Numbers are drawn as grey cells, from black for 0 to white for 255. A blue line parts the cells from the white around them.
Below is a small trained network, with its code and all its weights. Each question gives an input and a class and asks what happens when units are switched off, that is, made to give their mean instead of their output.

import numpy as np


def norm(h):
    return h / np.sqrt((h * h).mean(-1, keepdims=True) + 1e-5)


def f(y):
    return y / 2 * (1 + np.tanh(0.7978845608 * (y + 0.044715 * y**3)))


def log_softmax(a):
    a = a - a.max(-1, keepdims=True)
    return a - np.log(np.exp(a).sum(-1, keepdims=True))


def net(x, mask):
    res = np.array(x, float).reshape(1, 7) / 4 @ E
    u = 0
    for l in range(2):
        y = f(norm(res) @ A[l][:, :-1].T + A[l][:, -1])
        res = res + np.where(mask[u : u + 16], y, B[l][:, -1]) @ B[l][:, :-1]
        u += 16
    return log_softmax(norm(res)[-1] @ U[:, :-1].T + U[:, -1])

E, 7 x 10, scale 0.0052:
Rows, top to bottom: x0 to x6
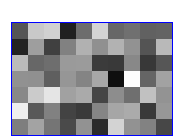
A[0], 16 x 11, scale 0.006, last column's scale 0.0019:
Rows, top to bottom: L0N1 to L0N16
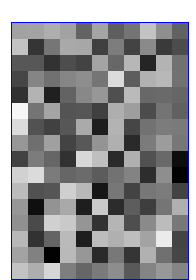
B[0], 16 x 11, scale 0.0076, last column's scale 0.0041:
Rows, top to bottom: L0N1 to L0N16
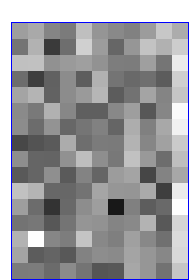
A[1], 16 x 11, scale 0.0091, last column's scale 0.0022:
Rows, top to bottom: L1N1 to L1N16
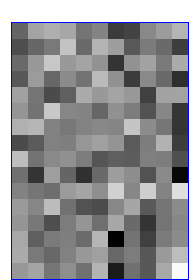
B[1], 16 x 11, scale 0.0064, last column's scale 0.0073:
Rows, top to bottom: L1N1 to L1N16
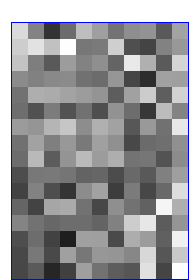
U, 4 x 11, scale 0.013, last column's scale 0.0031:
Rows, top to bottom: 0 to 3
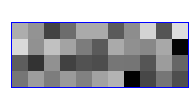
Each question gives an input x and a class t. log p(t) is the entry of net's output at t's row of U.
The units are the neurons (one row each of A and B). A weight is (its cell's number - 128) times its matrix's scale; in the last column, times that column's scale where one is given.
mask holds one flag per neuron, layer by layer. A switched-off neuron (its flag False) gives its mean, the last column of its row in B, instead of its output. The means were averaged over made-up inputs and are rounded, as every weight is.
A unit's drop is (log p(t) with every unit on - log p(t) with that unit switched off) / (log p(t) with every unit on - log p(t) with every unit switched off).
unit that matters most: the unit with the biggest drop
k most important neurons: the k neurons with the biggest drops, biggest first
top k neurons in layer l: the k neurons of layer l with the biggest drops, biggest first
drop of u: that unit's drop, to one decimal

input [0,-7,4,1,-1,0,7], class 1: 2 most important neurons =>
L0N2; L0N6
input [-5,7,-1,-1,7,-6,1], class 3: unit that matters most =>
L0N4
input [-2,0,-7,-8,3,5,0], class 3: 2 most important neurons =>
L0N4; L1N2
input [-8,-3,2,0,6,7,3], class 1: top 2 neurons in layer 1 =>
L1N16; L1N14
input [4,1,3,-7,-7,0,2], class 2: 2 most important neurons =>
L0N14; L1N10
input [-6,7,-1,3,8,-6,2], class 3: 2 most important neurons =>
L0N4; L0N14
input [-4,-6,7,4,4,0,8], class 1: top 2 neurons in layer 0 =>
L0N6; L0N12
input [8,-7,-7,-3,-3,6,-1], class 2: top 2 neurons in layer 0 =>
L0N2; L0N5
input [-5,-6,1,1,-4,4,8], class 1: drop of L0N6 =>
0.4
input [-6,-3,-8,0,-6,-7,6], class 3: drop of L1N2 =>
0.2
